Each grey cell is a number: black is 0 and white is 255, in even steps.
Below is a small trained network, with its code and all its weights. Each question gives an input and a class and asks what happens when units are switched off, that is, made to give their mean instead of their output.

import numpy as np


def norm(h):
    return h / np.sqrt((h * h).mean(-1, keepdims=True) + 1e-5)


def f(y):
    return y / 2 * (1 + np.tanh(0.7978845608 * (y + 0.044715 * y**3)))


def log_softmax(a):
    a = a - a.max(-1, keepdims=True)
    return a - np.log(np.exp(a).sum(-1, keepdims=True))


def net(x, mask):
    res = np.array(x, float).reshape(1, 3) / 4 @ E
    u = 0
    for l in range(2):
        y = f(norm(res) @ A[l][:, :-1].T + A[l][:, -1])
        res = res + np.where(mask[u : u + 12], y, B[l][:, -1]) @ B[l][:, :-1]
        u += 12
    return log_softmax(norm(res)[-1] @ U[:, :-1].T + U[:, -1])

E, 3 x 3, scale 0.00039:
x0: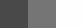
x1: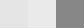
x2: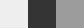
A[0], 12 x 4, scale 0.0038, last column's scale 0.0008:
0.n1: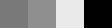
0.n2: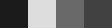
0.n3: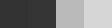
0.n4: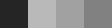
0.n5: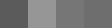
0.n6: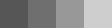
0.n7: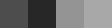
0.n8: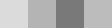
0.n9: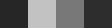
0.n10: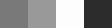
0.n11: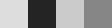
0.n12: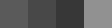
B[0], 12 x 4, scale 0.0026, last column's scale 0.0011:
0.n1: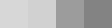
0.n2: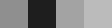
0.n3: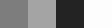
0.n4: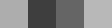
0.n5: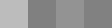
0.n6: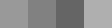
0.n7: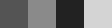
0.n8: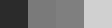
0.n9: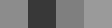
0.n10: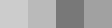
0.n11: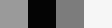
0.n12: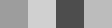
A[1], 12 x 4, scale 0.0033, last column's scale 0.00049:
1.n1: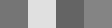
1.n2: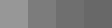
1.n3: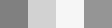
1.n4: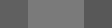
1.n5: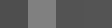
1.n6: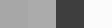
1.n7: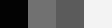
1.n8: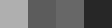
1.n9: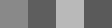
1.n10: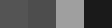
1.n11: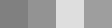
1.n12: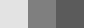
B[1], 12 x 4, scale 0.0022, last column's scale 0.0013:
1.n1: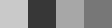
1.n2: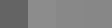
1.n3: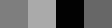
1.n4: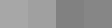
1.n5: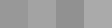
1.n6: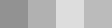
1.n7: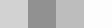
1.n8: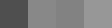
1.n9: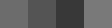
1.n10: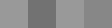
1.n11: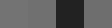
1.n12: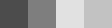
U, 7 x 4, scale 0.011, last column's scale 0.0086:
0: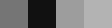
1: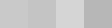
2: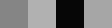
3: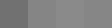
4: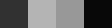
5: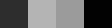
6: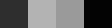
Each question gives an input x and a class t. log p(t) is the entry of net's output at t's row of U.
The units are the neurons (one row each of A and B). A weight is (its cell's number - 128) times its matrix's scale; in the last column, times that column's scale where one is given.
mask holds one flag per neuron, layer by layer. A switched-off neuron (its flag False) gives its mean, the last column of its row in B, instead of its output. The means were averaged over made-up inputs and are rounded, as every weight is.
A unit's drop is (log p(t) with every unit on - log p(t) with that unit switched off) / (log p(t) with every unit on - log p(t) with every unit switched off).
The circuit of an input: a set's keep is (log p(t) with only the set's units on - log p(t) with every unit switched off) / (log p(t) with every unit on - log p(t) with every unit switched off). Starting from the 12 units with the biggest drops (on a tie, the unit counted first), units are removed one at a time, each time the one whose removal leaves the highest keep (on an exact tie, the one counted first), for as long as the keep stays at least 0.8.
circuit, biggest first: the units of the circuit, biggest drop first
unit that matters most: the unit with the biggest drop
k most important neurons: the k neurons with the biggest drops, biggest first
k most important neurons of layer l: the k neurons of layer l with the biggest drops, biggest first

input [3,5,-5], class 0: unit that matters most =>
0.n2
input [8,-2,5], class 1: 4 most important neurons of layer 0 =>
0.n1, 0.n10, 0.n3, 0.n2
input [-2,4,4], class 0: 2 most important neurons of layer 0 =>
0.n11, 0.n3
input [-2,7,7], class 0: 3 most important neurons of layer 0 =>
0.n11, 0.n12, 0.n1
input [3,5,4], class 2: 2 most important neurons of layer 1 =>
1.n3, 1.n11
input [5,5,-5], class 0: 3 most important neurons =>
0.n2, 0.n4, 0.n9
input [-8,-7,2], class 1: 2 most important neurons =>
1.n6, 1.n7
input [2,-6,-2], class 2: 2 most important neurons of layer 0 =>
0.n3, 0.n7
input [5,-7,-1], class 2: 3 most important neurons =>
0.n3, 0.n7, 0.n4
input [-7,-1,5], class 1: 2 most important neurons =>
0.n2, 0.n4
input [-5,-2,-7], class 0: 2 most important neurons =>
0.n2, 0.n9
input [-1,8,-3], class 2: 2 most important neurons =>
1.n3, 0.n11
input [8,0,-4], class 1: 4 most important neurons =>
0.n10, 0.n1, 0.n11, 0.n3
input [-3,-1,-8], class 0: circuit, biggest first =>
0.n2
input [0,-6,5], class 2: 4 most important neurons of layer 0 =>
0.n7, 0.n3, 0.n2, 0.n12
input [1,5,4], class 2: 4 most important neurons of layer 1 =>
1.n3, 1.n11, 1.n12, 1.n1
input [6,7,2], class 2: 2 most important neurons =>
1.n3, 1.n11
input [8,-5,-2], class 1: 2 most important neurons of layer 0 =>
0.n3, 0.n7
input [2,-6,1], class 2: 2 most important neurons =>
0.n3, 0.n7
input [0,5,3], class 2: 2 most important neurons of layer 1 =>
1.n3, 1.n12
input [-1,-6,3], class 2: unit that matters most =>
0.n7
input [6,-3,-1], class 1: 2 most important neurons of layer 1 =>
1.n6, 1.n12
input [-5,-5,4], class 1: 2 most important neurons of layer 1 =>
1.n7, 1.n3
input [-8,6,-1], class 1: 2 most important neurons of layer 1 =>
1.n7, 1.n1
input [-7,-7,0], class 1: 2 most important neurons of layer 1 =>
1.n6, 1.n7
